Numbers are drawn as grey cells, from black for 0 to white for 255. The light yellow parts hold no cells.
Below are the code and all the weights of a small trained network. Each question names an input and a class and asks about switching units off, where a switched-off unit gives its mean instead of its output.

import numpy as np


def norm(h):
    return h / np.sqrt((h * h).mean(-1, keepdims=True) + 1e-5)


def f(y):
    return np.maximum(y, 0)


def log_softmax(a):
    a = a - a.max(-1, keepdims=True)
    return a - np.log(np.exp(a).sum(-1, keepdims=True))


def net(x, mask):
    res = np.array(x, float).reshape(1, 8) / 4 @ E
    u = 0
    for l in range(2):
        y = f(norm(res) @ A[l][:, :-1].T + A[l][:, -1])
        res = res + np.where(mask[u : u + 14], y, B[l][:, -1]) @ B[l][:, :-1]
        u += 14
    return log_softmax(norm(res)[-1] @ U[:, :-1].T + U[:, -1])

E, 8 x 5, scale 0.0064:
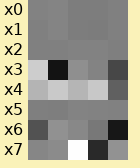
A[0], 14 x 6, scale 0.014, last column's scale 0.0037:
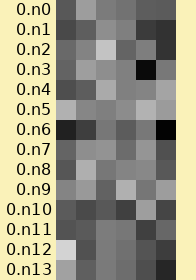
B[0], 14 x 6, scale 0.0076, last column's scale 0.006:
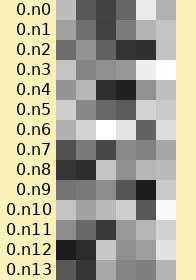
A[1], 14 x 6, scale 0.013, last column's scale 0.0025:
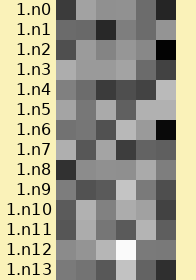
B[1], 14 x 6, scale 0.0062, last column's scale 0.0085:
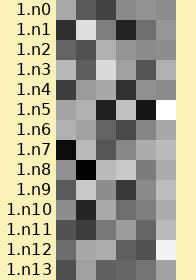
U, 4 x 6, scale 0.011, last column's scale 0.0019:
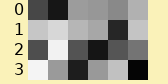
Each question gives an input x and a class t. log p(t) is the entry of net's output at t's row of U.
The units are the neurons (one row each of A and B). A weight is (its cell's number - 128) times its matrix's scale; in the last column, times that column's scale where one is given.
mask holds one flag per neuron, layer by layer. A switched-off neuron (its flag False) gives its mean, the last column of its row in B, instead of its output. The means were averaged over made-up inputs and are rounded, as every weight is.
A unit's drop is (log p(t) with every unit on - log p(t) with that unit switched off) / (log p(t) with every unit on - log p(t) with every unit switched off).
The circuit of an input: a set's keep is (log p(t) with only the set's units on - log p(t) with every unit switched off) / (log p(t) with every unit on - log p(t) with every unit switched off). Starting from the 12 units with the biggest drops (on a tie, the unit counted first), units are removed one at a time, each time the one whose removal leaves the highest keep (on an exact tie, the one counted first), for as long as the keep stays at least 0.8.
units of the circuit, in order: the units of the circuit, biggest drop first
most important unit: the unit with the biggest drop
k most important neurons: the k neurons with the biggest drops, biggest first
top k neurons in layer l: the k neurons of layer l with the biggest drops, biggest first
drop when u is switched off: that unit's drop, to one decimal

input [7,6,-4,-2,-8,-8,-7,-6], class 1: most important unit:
0.n10
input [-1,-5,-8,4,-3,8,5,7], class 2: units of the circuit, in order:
1.n7, 0.n4
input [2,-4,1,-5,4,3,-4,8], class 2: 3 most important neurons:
0.n2, 0.n12, 0.n6
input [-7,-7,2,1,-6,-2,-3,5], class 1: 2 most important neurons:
0.n10, 0.n6
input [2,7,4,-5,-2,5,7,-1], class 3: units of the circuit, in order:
0.n0, 0.n3
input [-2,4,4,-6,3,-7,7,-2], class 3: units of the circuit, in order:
0.n3, 0.n0
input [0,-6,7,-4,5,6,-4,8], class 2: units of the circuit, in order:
0.n2, 0.n6, 0.n10
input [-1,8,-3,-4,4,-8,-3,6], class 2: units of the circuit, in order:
0.n6, 0.n10
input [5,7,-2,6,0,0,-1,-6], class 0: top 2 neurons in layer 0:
0.n12, 0.n13
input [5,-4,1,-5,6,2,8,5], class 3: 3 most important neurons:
0.n3, 0.n0, 0.n6
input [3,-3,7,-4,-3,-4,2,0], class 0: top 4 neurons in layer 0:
0.n8, 0.n7, 0.n5, 0.n3
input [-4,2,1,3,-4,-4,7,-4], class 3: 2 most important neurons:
0.n3, 0.n11
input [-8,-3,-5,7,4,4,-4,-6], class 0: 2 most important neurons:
0.n12, 0.n6
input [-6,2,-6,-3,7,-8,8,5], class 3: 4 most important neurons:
0.n3, 0.n0, 0.n6, 0.n10
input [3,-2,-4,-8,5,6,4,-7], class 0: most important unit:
0.n8
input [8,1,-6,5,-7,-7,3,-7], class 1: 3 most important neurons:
0.n6, 0.n10, 0.n4
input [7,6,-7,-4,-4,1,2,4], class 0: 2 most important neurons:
0.n8, 0.n7
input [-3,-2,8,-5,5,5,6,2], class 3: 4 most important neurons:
0.n3, 0.n0, 0.n12, 0.n6
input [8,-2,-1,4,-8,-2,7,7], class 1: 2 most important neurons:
0.n6, 0.n10
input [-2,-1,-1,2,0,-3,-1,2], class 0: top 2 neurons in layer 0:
0.n12, 0.n9
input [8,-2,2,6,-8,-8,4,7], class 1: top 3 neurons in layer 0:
0.n6, 0.n10, 0.n8
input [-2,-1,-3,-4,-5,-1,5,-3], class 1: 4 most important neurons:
0.n6, 0.n10, 1.n12, 0.n5
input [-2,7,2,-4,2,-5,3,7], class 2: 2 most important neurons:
0.n2, 0.n12
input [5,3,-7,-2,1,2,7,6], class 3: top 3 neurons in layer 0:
0.n3, 0.n0, 0.n9
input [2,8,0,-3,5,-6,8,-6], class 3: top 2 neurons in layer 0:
0.n3, 0.n0
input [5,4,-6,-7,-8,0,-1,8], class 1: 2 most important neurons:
0.n6, 0.n10
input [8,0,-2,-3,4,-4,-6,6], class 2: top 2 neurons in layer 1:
1.n8, 1.n3
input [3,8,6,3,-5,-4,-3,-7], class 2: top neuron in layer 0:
0.n3
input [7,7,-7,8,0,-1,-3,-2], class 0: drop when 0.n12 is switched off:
0.1
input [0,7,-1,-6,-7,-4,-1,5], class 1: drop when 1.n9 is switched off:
-0.1
